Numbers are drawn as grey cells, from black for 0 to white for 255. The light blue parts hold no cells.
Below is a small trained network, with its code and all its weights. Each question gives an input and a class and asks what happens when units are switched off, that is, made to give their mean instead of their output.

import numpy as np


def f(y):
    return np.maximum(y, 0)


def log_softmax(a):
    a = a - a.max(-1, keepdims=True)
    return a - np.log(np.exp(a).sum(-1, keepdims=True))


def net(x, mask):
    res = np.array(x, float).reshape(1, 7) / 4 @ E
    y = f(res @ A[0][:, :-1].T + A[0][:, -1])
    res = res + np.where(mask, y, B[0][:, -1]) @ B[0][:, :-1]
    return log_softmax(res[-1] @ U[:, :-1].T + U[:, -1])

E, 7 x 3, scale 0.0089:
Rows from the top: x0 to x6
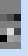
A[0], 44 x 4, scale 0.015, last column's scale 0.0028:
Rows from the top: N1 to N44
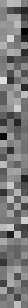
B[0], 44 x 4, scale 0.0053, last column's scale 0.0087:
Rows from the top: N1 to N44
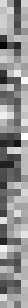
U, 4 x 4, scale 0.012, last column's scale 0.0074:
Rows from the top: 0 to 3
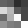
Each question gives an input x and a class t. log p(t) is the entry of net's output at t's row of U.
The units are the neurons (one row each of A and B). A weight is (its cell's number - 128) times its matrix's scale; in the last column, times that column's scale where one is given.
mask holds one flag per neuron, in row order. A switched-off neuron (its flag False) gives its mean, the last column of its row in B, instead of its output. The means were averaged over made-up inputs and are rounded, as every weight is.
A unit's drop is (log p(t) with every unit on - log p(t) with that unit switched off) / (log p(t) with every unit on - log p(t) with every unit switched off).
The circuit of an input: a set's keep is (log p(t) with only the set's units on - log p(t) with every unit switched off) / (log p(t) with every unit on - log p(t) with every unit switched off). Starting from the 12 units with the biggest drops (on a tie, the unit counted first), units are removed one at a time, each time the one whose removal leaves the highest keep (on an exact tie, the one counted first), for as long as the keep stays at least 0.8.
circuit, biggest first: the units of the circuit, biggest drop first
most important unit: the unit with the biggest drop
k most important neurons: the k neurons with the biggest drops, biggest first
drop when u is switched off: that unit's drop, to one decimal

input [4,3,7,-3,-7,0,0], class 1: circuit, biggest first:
N17, N9
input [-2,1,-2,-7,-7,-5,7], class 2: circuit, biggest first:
N11, N34
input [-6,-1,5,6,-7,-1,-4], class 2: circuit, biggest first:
N22, N34
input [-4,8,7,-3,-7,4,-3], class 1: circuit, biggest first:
N17, N9
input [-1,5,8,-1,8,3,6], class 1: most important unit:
N18
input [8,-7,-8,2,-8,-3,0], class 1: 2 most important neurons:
N4, N16
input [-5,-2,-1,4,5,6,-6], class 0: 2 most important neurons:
N20, N41
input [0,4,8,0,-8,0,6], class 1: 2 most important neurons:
N17, N2
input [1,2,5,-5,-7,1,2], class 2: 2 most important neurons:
N22, N34
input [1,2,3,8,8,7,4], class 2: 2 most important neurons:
N29, N31
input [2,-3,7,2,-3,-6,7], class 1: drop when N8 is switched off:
-0.1
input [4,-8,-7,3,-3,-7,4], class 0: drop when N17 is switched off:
0.1
